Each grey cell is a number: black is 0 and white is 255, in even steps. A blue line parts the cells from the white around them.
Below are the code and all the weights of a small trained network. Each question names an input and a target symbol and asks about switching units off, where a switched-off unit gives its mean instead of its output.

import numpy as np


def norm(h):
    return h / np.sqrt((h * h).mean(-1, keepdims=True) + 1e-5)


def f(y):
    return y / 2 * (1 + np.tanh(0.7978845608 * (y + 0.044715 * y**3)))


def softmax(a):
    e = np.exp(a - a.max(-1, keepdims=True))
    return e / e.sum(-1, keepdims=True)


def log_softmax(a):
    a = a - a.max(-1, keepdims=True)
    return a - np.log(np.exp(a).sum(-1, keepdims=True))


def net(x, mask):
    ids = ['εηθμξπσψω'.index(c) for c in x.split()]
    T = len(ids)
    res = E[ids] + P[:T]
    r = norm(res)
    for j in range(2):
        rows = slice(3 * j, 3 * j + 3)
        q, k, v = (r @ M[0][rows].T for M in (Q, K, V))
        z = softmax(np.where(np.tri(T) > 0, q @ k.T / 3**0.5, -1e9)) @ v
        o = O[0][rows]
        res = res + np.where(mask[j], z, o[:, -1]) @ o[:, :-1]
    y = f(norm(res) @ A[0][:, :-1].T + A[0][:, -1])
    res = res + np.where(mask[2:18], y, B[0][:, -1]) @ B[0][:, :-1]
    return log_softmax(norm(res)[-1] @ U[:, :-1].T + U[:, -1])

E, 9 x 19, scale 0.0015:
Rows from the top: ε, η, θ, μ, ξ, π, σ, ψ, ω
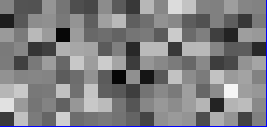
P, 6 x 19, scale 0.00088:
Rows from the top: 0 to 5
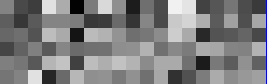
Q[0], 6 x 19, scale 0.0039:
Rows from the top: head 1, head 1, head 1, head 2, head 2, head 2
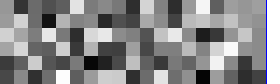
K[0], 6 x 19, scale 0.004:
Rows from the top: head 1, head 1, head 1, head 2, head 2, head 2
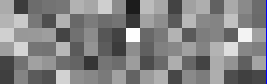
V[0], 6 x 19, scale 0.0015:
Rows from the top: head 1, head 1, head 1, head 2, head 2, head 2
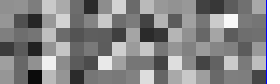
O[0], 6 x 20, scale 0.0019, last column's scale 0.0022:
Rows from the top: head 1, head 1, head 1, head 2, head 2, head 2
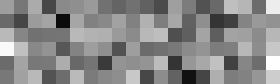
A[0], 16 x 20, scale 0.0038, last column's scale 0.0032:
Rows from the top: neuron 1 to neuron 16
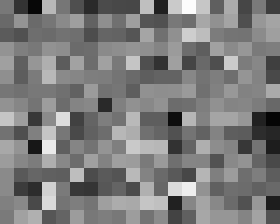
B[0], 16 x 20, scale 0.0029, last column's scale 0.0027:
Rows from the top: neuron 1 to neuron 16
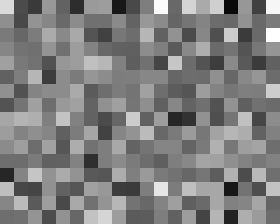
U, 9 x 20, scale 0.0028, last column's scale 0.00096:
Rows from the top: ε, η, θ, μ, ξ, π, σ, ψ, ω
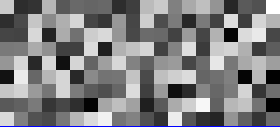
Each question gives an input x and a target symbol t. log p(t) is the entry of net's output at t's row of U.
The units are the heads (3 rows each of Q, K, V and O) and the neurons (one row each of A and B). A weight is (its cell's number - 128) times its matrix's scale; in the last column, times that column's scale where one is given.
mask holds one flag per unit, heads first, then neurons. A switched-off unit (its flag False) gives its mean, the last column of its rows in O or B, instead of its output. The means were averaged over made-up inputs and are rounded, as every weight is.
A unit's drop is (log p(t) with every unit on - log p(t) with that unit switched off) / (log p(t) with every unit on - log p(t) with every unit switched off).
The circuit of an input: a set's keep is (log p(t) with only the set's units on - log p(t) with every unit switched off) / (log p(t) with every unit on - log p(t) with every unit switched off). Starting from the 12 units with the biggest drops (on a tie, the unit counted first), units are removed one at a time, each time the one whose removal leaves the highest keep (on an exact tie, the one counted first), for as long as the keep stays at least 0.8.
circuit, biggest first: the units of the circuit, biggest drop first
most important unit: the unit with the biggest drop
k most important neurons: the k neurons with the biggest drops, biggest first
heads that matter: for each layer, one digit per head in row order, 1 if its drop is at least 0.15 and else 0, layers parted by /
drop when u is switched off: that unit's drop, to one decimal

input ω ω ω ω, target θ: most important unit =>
neuron 16
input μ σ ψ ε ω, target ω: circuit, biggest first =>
(head 2; neuron 5; head 1)
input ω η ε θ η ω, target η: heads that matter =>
01
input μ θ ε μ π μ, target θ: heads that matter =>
01
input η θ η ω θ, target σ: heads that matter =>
10
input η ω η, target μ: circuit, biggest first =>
(neuron 10; neuron 1)
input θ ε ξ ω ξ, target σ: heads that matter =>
11
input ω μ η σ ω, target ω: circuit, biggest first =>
(head 2; neuron 5)
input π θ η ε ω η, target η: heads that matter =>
01
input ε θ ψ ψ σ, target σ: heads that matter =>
00
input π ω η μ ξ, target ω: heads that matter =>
01
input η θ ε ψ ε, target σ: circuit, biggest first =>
(head 1; neuron 9)
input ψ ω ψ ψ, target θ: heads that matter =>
01
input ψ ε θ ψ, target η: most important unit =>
head 1
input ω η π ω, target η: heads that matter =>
11
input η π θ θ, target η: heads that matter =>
11
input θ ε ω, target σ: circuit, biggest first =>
(neuron 9; head 1)
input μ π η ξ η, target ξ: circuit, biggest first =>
(head 1; neuron 15)
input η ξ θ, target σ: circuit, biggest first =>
(head 1; neuron 9)
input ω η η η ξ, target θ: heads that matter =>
11
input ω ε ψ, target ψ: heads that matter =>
01
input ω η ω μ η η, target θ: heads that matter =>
00
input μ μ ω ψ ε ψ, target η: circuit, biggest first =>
(head 2; head 1; neuron 1)
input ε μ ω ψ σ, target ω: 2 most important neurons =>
(neuron 5; neuron 3)
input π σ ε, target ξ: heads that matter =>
11
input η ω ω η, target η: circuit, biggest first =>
(neuron 1)
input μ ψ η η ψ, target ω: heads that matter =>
01
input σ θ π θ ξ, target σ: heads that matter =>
10
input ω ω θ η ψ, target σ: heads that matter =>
10
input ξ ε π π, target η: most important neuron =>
(neuron 13)
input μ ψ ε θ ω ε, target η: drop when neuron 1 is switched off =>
0.4
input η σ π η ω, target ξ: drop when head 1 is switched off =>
1.3
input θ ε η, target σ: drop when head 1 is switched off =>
1.1
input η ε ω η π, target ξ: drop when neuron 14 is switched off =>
0.0
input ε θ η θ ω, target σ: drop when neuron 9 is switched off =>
0.4
